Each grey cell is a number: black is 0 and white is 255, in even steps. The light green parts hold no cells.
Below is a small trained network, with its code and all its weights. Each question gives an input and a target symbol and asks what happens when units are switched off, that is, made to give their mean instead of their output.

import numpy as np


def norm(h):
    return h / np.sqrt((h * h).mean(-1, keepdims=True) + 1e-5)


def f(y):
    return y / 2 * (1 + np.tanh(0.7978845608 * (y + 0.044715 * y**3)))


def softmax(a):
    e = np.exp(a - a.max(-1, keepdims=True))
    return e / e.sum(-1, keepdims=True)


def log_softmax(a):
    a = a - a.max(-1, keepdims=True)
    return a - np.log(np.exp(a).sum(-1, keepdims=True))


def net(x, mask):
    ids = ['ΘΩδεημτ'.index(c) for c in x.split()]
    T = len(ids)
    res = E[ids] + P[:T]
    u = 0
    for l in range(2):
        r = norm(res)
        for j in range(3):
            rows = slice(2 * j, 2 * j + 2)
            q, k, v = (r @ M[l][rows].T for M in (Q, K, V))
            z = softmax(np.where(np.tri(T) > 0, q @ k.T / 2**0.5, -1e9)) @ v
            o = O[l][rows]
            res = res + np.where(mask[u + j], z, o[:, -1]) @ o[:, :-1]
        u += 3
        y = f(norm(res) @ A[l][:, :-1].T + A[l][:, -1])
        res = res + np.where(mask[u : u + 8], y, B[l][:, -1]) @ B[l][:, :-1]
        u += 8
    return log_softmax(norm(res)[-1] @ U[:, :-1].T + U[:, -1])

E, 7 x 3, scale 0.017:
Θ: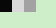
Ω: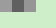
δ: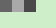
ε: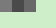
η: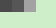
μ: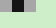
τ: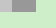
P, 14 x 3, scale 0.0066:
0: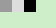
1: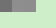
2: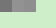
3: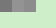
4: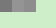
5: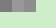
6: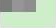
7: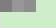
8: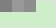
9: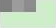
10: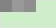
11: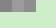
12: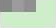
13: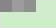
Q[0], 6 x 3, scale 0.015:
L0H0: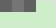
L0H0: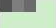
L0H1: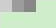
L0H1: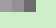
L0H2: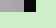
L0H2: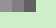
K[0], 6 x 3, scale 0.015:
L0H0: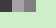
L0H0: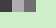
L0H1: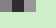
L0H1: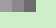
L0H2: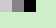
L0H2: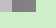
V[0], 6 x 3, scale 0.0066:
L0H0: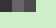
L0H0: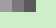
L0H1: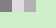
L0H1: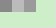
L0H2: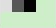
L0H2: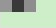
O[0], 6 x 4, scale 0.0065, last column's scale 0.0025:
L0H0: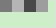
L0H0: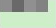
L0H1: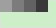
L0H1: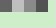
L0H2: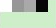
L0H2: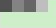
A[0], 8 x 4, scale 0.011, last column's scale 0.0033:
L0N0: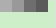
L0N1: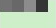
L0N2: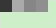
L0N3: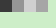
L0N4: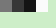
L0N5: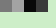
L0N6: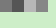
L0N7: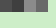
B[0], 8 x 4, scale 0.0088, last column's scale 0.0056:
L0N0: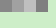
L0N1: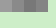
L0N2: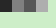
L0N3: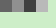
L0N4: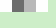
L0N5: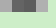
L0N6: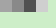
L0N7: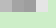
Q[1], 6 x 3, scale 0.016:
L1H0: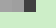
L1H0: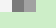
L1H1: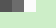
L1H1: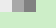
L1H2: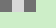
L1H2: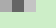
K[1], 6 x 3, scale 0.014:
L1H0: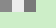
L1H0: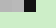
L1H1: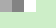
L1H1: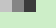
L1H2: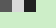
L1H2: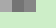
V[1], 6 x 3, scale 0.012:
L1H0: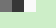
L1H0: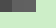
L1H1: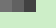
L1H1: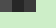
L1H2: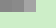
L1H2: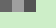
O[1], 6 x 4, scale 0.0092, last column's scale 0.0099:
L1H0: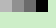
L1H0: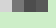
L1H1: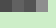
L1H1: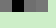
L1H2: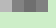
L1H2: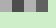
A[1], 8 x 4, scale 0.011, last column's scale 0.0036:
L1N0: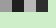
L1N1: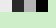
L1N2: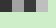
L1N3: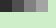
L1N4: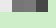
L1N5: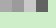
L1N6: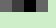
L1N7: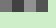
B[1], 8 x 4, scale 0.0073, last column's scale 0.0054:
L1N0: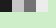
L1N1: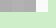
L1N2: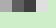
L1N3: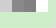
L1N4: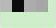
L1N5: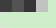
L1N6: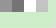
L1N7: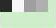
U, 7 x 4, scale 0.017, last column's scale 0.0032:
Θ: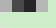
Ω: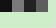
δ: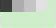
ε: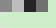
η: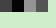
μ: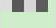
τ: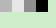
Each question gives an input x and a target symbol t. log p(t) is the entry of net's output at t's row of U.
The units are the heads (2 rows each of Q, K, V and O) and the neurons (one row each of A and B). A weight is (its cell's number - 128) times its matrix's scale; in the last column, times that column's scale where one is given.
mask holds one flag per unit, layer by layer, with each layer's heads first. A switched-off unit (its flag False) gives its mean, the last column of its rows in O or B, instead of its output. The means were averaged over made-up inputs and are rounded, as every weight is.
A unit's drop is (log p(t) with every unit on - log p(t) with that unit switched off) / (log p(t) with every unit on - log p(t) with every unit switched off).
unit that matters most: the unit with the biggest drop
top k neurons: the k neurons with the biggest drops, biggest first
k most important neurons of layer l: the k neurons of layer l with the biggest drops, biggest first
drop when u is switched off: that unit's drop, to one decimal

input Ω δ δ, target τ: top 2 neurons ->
[L0N0; L1N0]
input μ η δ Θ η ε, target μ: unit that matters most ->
L0N4
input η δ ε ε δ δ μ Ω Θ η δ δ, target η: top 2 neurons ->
[L0N2; L0N4]
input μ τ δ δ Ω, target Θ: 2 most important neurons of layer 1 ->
[L1N2; L1N0]
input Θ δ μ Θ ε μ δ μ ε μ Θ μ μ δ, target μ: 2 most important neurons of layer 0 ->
[L0N7; L0N5]
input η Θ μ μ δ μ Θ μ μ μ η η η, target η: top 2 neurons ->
[L1N6; L0N2]
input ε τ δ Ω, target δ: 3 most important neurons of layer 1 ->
[L1N3; L1N0; L1N1]
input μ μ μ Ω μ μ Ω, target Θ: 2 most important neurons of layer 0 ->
[L0N2; L0N4]
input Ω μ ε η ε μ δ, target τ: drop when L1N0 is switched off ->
0.3
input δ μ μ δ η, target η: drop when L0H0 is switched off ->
0.0
